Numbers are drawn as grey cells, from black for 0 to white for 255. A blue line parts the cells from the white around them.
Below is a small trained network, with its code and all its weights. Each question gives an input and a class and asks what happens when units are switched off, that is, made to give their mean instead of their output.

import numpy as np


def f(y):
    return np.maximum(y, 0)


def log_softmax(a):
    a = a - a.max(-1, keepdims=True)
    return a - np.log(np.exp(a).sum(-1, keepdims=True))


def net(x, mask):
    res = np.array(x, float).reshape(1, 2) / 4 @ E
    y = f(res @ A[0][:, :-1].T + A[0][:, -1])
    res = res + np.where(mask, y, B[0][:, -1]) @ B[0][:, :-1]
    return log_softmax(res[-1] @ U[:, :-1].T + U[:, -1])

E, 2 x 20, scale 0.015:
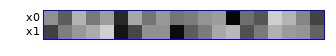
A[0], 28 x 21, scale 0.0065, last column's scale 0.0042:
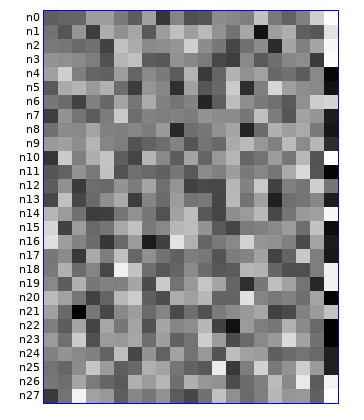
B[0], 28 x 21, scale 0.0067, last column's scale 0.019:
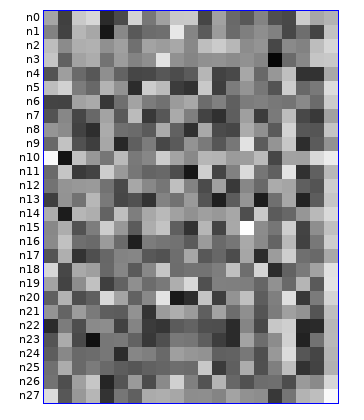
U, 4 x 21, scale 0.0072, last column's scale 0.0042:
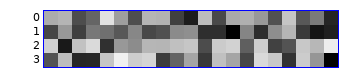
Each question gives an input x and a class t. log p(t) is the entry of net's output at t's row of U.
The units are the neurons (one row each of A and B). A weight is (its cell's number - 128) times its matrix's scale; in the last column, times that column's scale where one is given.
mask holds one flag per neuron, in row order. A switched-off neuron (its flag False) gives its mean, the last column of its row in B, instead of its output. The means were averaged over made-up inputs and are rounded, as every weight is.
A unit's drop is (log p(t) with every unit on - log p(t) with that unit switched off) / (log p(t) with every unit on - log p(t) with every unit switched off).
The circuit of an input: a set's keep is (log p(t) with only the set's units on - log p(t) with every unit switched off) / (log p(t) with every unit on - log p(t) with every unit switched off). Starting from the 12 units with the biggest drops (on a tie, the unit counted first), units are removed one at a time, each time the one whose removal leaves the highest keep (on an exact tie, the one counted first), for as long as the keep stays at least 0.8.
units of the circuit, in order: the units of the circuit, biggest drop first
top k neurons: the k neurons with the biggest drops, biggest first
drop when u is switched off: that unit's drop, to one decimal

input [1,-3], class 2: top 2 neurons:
n5, n11
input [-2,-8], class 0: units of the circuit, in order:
n20
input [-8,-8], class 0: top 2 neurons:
n18, n20
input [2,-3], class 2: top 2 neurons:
n5, n11
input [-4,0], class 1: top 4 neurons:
n27, n10, n13, n3
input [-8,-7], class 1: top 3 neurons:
n13, n12, n6
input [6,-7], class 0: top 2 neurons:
n15, n20
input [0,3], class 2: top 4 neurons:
n20, n15, n16, n23
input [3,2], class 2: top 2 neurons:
n13, n20
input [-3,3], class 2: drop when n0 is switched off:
0.4
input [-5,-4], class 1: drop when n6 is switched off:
0.2
